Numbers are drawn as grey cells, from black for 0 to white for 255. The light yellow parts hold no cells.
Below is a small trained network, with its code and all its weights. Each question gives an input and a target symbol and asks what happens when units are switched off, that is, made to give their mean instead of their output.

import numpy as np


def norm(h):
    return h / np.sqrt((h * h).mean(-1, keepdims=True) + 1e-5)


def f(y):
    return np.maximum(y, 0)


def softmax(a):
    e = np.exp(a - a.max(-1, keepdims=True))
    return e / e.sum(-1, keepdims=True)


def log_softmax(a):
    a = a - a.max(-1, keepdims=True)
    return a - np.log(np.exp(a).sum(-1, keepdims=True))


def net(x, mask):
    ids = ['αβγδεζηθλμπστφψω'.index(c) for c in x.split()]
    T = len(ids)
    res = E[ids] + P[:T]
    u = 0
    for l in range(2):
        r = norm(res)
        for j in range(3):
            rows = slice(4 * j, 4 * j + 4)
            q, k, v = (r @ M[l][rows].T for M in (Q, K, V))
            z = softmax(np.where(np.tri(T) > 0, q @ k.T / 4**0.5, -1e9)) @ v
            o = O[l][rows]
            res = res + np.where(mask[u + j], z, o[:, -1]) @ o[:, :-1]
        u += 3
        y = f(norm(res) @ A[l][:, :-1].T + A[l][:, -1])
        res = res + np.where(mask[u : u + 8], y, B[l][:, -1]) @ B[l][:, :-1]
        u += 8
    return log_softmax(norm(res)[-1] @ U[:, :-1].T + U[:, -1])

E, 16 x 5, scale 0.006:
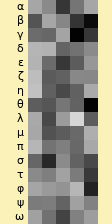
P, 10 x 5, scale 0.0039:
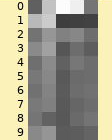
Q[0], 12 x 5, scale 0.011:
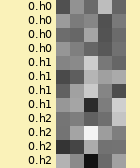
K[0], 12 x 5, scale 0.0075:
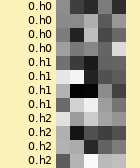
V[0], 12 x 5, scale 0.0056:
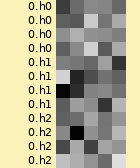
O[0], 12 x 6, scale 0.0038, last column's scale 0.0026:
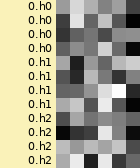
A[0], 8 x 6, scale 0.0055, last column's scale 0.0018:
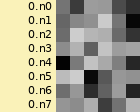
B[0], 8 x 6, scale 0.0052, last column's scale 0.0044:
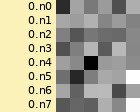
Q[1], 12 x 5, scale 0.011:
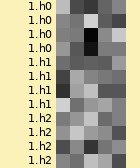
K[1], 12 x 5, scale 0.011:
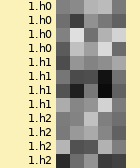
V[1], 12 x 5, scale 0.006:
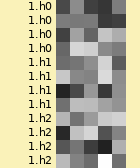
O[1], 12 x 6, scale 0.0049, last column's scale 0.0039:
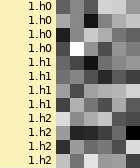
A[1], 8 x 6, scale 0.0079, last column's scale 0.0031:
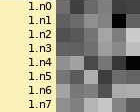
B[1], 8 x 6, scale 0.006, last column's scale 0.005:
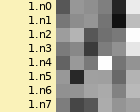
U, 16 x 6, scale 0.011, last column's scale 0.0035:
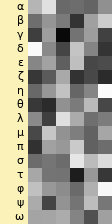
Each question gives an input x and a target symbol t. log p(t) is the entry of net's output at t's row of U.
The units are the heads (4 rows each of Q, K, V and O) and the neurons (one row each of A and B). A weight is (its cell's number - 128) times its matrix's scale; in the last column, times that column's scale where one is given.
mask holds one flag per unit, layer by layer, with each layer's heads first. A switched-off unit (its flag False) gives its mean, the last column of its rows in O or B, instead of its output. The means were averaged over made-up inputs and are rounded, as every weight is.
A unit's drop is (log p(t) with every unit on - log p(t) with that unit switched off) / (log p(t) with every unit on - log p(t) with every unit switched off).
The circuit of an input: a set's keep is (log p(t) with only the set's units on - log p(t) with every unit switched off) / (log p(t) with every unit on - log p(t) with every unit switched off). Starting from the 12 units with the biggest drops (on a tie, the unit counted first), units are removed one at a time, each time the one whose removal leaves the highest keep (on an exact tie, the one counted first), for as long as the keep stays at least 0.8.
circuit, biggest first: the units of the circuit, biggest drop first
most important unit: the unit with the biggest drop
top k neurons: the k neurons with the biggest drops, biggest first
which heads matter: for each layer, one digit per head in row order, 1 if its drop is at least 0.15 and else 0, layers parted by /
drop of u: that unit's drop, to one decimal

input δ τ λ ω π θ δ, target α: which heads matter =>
011 / 010
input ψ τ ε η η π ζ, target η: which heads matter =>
010 / 110
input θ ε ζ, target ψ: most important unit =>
0.h2
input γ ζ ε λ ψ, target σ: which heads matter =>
111 / 001
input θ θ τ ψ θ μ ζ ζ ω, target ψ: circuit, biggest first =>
(0.h2; 1.h1)
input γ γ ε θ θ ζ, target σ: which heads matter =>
111 / 101
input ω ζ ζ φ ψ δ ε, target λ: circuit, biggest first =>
(1.h0; 0.h2; 1.h2)
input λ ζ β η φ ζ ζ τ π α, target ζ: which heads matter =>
000 / 100
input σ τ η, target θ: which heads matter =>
111 / 100
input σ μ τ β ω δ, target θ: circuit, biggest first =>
(0.h2; 0.h1)
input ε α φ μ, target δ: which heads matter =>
011 / 101
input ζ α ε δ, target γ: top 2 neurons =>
(0.n5; 0.n0)
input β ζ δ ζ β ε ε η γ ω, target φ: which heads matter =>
011 / 000
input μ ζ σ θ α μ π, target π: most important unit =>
1.h0
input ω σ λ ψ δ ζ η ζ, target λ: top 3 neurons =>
(0.n5; 0.n3; 0.n6)
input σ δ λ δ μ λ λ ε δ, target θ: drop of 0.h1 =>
0.2
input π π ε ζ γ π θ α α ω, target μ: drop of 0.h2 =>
0.1
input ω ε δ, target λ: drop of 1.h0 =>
0.5
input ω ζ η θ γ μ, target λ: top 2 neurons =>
(0.n5; 0.n3)
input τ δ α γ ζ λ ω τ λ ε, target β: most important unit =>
0.h0
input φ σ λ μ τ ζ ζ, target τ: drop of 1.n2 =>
0.0
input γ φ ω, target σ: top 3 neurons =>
(0.n2; 0.n6; 0.n4)
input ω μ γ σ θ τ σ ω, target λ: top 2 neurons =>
(0.n5; 0.n3)
